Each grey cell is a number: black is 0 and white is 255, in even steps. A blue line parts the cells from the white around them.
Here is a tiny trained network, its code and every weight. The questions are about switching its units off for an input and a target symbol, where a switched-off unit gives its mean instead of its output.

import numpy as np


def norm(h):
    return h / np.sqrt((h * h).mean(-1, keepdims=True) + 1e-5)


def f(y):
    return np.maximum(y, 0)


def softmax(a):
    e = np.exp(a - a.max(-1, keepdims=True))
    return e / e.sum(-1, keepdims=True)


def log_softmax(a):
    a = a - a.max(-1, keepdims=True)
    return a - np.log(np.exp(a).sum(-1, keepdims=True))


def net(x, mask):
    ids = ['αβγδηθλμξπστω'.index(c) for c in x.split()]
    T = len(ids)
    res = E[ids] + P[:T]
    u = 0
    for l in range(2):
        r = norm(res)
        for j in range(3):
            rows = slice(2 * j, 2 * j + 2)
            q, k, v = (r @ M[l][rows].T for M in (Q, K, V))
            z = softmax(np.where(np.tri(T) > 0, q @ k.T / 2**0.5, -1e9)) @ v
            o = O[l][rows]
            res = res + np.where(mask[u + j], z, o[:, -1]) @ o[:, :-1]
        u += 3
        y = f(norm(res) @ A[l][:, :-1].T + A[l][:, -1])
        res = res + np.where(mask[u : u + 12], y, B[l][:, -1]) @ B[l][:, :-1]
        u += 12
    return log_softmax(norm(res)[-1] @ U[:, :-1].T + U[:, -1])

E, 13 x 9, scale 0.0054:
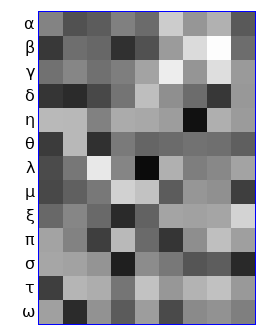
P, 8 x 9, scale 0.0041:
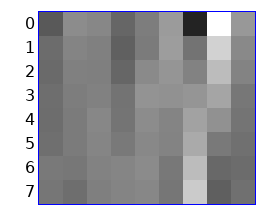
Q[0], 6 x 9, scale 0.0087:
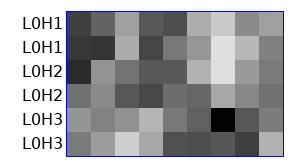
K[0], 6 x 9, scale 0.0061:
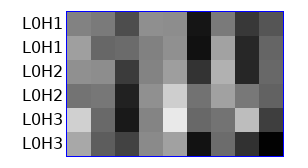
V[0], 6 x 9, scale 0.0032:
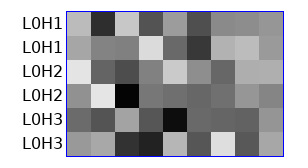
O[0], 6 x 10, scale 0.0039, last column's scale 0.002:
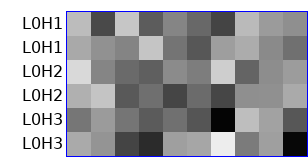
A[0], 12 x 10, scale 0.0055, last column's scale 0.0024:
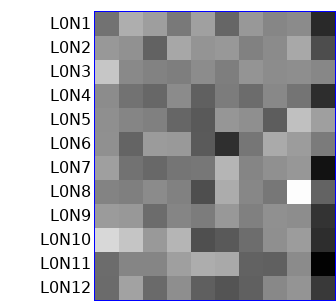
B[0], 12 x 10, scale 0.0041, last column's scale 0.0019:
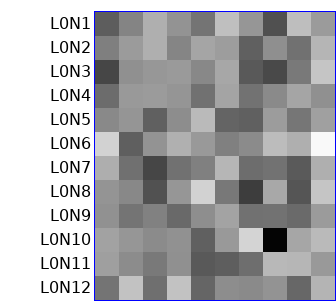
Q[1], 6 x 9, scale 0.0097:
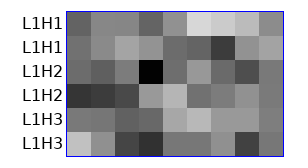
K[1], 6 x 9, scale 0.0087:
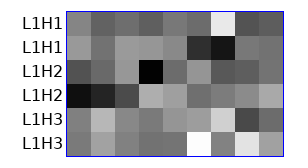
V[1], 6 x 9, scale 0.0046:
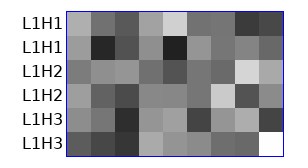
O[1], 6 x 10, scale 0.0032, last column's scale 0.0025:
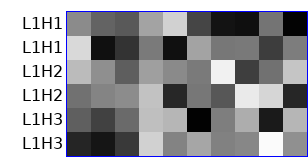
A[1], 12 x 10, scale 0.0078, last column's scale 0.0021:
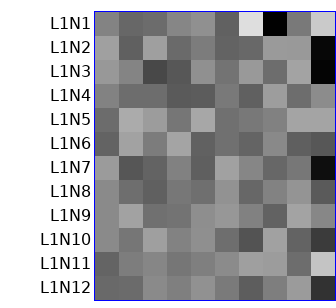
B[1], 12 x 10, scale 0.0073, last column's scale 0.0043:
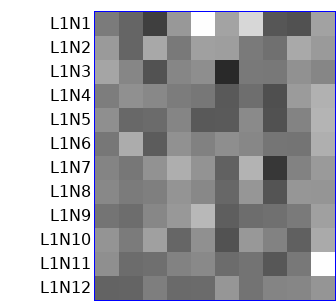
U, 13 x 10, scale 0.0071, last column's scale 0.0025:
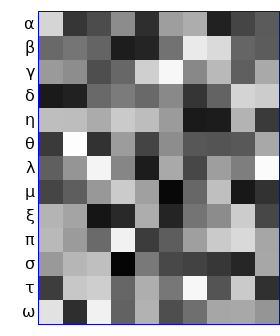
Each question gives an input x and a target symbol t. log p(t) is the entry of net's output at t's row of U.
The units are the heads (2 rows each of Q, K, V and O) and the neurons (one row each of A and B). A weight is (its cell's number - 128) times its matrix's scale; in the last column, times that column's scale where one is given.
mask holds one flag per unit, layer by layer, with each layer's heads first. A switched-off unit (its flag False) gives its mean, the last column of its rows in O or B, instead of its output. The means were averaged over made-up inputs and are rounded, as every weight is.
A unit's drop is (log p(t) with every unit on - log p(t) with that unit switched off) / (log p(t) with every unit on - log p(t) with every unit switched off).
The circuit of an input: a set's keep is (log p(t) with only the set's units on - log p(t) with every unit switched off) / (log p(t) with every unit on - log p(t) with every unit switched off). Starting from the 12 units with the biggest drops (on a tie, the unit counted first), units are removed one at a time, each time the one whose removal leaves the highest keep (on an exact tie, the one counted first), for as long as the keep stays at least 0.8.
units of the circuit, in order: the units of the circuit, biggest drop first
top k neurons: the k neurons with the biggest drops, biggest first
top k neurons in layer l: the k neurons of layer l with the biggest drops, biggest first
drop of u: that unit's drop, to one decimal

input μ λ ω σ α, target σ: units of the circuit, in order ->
[L1H3]
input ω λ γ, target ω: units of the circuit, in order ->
[L0H3; L0H1; L1N10]
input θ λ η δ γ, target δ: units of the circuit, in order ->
[L1H3; L0H3]
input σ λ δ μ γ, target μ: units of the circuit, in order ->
[L1N10; L0H3]
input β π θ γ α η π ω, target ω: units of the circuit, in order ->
[L0H1; L1N2]
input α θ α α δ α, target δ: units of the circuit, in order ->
[L1H2; L1H3]
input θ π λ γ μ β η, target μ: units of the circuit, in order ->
[L0H2; L1H3]
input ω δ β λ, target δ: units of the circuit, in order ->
[L1H3; L0N8]
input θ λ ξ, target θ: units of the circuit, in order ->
[L0H1; L0H3; L0N12]
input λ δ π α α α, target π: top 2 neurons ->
[L0N6; L0N10]
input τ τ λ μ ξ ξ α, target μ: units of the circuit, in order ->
[L0H3; L1H3]
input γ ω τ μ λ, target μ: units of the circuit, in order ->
[L1H3; L0N8]
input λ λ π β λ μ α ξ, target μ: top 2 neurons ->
[L0N12; L0N8]
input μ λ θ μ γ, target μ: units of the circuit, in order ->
[L1H3; L0H3]
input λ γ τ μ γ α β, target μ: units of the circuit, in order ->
[L0H3]
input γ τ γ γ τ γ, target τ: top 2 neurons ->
[L0N2; L1N5]
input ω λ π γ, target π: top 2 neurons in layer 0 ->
[L0N10; L0N6]
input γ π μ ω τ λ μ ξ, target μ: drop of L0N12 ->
0.1
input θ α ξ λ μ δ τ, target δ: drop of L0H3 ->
0.2
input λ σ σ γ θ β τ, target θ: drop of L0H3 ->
0.4
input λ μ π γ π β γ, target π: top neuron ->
[L0N10]
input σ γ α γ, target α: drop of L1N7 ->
0.2
